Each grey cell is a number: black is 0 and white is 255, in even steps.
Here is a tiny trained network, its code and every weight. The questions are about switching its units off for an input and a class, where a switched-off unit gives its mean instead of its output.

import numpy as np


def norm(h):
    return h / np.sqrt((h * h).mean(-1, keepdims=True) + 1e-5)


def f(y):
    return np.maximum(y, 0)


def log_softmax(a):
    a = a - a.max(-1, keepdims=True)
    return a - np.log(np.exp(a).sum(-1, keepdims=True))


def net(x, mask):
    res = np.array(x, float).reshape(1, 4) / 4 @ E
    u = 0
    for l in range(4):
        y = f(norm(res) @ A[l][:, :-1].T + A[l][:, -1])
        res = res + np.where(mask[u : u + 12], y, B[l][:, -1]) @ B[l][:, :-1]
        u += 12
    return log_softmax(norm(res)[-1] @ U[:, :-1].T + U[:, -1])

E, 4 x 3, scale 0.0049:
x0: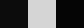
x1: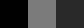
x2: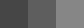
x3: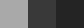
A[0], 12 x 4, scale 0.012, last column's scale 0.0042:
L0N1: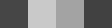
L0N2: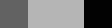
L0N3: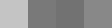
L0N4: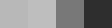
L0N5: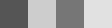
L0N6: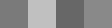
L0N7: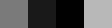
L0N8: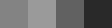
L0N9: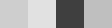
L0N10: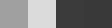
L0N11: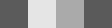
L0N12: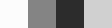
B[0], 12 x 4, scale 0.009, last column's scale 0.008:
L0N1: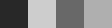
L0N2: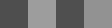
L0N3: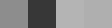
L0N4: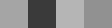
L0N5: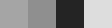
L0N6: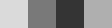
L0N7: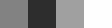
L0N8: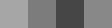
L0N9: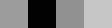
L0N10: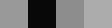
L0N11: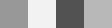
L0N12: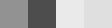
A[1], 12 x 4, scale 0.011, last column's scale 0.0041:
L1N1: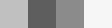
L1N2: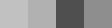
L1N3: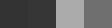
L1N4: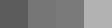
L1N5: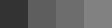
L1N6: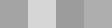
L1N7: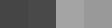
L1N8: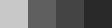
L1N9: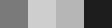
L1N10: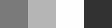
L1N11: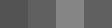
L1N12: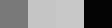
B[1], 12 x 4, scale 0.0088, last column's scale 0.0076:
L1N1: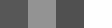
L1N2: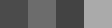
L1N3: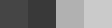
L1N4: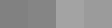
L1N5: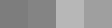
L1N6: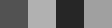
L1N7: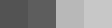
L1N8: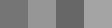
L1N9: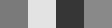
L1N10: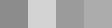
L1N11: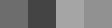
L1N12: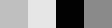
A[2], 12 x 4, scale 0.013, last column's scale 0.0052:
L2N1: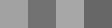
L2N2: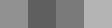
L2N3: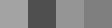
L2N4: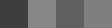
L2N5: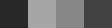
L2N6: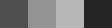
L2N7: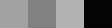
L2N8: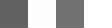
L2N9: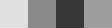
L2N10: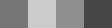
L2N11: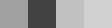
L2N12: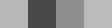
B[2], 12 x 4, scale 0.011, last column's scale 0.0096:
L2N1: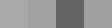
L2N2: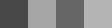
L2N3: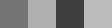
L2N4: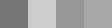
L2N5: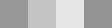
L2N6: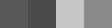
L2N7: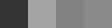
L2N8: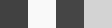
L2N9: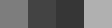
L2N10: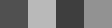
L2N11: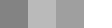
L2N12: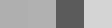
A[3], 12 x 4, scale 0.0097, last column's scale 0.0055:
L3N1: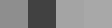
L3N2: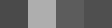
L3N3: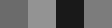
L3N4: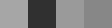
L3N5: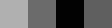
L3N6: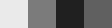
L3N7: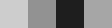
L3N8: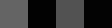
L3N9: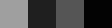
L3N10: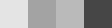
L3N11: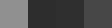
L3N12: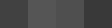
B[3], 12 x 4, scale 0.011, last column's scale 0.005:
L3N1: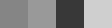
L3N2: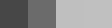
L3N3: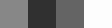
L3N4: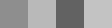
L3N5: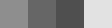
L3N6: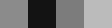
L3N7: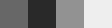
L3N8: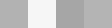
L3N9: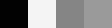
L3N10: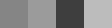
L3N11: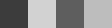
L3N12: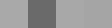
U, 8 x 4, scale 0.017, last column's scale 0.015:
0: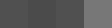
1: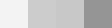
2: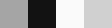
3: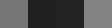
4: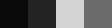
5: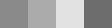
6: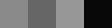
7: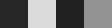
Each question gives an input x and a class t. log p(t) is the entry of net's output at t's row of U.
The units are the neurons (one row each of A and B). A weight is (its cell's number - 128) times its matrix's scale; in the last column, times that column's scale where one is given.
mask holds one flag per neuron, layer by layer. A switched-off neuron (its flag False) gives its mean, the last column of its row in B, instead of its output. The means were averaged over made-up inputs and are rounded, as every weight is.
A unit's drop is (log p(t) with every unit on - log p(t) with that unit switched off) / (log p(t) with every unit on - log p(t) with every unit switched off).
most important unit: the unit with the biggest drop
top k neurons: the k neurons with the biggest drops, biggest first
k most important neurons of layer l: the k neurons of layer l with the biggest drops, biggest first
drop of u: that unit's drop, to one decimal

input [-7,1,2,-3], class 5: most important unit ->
L0N11
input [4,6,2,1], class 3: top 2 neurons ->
(L0N5; L0N12)
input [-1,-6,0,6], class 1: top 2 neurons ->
(L0N12; L2N12)
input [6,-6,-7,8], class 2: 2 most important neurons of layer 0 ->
(L0N12; L0N9)
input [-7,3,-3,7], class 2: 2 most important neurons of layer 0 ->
(L0N12; L0N7)
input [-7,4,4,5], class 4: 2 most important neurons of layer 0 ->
(L0N6; L0N5)
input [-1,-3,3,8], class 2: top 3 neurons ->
(L0N12; L0N7; L0N5)
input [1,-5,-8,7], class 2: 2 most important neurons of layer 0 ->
(L0N12; L0N9)
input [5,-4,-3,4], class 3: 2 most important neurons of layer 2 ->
(L2N3; L2N12)
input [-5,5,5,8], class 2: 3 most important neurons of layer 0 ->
(L0N5; L0N6; L0N7)
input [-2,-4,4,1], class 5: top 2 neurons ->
(L0N5; L0N6)
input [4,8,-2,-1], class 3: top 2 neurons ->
(L0N5; L0N6)
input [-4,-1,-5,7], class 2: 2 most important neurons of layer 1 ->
(L1N3; L1N7)
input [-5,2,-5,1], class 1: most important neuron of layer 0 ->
(L0N1)
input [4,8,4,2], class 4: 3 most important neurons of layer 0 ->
(L0N7; L0N11; L0N9)
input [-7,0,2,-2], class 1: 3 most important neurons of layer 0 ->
(L0N11; L0N5; L0N1)
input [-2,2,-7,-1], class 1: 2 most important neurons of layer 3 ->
(L3N4; L3N7)
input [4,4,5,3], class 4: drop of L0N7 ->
0.3
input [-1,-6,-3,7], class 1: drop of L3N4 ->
0.2
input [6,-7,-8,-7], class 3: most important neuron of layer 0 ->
(L0N9)
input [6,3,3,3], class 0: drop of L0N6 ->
-0.1
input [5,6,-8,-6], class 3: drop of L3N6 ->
0.1
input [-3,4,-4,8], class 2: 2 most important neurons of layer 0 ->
(L0N12; L0N5)
